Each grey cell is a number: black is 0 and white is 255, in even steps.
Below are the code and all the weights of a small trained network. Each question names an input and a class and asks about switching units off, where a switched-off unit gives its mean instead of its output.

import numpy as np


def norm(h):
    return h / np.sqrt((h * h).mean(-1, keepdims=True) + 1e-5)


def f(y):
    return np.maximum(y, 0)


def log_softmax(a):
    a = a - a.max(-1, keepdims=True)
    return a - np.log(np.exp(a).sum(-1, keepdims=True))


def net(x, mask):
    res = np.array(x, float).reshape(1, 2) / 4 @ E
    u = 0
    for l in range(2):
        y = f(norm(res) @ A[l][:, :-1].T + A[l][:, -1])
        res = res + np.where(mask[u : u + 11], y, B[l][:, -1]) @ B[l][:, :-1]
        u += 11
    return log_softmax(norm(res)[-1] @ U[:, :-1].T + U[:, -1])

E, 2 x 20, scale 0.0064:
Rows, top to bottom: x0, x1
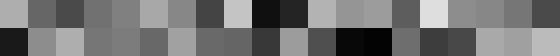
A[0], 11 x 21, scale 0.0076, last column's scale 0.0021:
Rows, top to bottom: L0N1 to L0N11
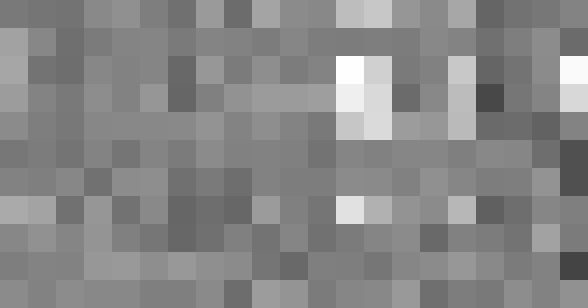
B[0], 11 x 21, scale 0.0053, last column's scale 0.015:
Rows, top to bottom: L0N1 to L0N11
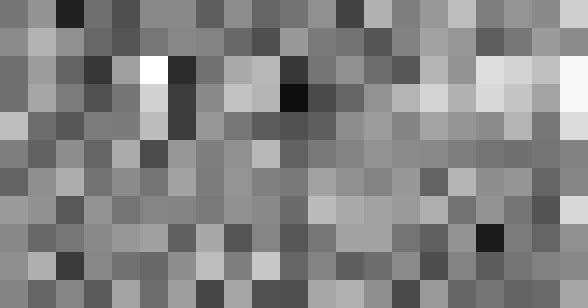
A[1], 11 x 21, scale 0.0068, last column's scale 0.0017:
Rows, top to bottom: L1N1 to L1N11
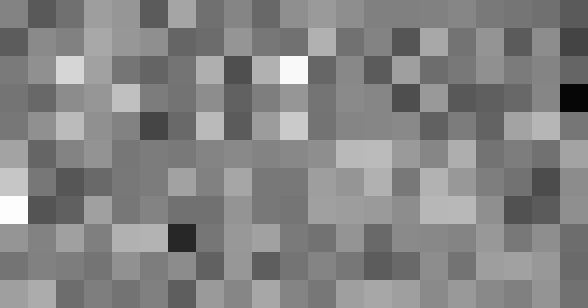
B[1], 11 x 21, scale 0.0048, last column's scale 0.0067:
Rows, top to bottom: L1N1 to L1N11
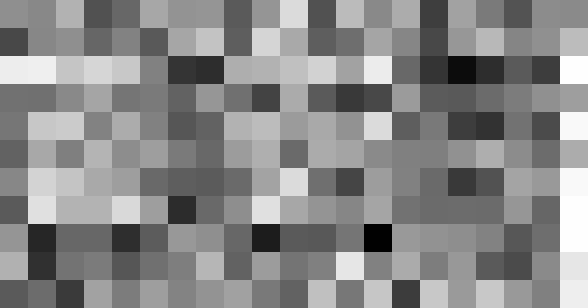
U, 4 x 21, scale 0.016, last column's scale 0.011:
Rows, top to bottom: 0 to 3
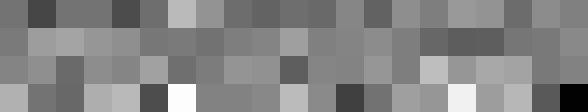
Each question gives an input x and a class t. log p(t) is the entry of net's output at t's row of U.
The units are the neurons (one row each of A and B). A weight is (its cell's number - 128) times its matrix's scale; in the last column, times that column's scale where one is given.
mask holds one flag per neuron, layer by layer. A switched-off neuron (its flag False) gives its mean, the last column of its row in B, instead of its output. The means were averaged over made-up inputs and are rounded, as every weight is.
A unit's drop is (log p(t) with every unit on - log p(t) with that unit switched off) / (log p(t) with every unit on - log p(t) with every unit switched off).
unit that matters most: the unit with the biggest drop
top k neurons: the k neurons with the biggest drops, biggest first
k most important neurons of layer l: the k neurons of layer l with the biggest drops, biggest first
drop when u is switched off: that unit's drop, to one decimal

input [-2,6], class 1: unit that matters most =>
L0N3
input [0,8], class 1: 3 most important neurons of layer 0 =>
[L0N4; L0N3; L0N1]
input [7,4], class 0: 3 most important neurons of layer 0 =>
[L0N8; L0N5; L0N4]
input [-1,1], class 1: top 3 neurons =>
[L0N4; L0N3; L0N5]
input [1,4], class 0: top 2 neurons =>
[L1N3; L1N8]
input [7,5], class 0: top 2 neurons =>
[L0N8; L0N5]
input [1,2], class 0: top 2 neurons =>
[L0N8; L1N3]
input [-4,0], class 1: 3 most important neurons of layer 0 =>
[L0N4; L0N3; L0N5]
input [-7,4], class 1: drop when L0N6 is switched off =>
0.0
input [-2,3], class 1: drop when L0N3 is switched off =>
1.2
